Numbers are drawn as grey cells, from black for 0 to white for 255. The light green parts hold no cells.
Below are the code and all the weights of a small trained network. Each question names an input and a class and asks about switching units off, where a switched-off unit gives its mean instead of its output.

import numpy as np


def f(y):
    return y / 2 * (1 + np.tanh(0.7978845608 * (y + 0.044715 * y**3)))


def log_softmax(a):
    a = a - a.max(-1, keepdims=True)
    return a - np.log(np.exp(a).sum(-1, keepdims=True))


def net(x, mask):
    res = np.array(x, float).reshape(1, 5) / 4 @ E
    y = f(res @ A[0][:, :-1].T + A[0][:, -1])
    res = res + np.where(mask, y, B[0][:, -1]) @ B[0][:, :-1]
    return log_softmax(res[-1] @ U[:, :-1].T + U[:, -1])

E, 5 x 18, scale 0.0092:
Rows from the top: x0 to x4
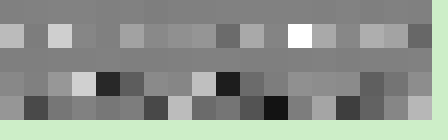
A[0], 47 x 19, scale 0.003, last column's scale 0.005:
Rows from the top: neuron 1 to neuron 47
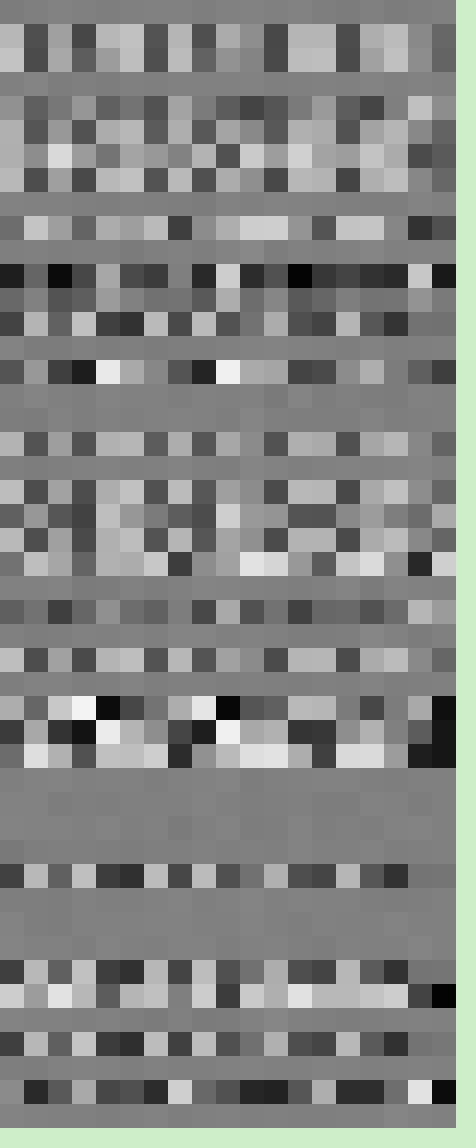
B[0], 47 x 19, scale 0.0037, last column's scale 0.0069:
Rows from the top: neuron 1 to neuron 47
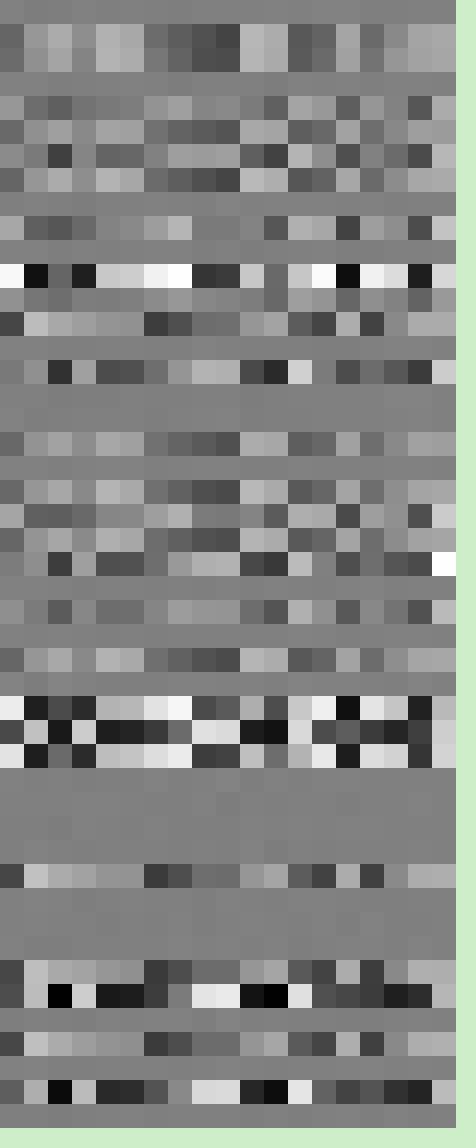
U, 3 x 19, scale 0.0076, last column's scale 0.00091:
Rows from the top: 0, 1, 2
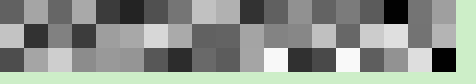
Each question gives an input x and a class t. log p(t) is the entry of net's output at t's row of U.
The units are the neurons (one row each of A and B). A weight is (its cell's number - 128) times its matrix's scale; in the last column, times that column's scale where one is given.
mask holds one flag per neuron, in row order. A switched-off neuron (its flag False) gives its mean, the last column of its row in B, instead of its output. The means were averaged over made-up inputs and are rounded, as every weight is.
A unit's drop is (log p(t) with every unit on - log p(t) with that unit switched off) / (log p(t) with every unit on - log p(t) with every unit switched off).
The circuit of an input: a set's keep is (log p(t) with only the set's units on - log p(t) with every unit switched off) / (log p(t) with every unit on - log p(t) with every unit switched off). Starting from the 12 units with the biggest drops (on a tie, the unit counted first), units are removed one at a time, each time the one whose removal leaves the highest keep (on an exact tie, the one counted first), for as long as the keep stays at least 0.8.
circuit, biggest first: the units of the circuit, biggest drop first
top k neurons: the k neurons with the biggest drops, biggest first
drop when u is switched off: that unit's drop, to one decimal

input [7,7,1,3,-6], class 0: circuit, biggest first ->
[neuron 42]
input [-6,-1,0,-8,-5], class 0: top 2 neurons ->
[neuron 31; neuron 16]
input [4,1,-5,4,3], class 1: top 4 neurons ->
[neuron 30; neuron 31; neuron 42; neuron 24]
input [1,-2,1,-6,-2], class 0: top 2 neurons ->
[neuron 31; neuron 16]
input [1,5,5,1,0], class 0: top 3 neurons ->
[neuron 12; neuron 32; neuron 42]
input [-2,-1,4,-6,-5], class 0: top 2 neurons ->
[neuron 31; neuron 12]
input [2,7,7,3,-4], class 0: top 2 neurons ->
[neuron 42; neuron 12]
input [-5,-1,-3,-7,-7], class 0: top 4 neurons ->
[neuron 31; neuron 16; neuron 24; neuron 12]
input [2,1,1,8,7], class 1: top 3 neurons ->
[neuron 30; neuron 31; neuron 42]
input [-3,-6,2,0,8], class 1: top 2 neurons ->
[neuron 12; neuron 31]
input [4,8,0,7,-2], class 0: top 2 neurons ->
[neuron 42; neuron 12]
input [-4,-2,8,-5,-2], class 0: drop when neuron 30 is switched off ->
0.2
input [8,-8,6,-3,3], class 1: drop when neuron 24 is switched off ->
0.1
